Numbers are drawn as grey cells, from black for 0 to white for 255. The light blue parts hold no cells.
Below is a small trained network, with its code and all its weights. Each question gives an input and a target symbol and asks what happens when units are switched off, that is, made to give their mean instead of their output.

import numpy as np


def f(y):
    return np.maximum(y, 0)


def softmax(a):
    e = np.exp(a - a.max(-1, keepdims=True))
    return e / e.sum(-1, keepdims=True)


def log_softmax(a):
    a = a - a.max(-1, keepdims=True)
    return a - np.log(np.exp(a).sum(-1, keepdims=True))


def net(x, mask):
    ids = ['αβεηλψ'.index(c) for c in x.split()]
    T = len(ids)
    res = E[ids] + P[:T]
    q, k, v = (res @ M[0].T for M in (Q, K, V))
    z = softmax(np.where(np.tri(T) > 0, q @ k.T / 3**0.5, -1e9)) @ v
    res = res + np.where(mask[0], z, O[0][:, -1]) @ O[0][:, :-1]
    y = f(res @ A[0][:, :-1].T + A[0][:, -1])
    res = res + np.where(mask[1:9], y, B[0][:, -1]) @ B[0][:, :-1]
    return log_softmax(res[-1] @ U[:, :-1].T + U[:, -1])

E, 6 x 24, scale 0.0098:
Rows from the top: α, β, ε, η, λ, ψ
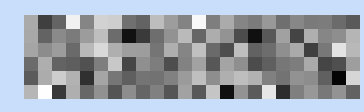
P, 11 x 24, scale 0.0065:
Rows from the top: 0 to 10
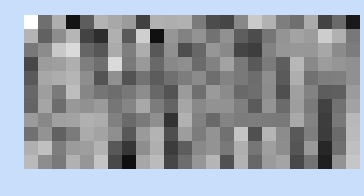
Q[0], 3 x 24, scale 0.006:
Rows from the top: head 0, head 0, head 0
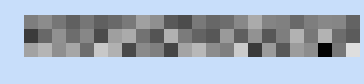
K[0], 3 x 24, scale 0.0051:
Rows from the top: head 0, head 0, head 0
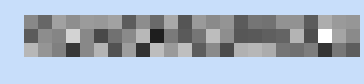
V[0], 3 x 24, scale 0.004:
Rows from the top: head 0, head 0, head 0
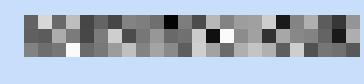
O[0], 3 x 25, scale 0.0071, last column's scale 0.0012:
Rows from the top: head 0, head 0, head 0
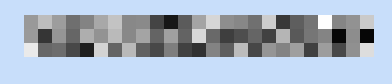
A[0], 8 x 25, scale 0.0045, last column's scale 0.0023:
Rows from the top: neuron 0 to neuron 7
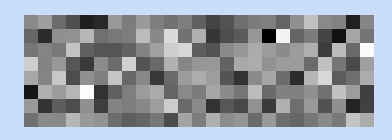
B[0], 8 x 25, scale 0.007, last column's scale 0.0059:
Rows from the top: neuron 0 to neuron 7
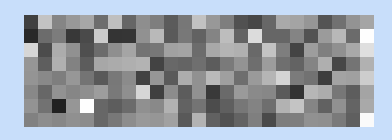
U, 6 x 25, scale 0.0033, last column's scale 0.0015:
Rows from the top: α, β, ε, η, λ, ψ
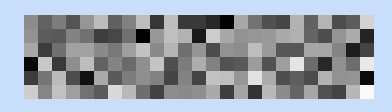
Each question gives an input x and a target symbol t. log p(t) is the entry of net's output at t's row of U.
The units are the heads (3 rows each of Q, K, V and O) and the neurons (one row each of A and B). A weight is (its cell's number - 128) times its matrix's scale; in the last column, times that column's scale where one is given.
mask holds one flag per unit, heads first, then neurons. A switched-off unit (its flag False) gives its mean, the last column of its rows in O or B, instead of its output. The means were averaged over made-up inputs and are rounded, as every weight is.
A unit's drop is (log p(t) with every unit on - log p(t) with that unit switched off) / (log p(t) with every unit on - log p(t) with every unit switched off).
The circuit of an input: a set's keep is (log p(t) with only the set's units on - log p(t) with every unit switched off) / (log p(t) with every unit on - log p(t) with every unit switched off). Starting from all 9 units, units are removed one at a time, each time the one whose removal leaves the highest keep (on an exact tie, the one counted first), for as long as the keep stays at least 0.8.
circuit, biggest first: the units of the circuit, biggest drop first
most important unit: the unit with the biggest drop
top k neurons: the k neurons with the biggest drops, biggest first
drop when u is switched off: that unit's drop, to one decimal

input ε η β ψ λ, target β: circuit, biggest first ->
head 0; neuron 2
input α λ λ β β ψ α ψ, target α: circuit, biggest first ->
head 0; neuron 4
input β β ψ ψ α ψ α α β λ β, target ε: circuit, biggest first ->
head 0; neuron 5; neuron 4
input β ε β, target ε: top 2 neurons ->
neuron 5; neuron 2
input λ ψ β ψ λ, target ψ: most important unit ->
neuron 1
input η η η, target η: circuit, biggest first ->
head 0; neuron 2; neuron 1; neuron 4
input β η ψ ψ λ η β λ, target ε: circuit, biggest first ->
head 0; neuron 5
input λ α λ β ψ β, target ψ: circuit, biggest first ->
head 0; neuron 1
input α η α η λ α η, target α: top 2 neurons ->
neuron 4; neuron 2
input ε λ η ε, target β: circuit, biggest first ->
head 0; neuron 2; neuron 7
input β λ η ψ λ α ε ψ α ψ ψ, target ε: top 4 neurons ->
neuron 5; neuron 4; neuron 7; neuron 0
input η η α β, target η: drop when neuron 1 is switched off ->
0.1
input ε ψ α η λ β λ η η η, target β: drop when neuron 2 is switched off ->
0.5
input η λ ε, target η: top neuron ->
neuron 2
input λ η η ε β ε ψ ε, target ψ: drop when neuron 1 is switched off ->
0.6
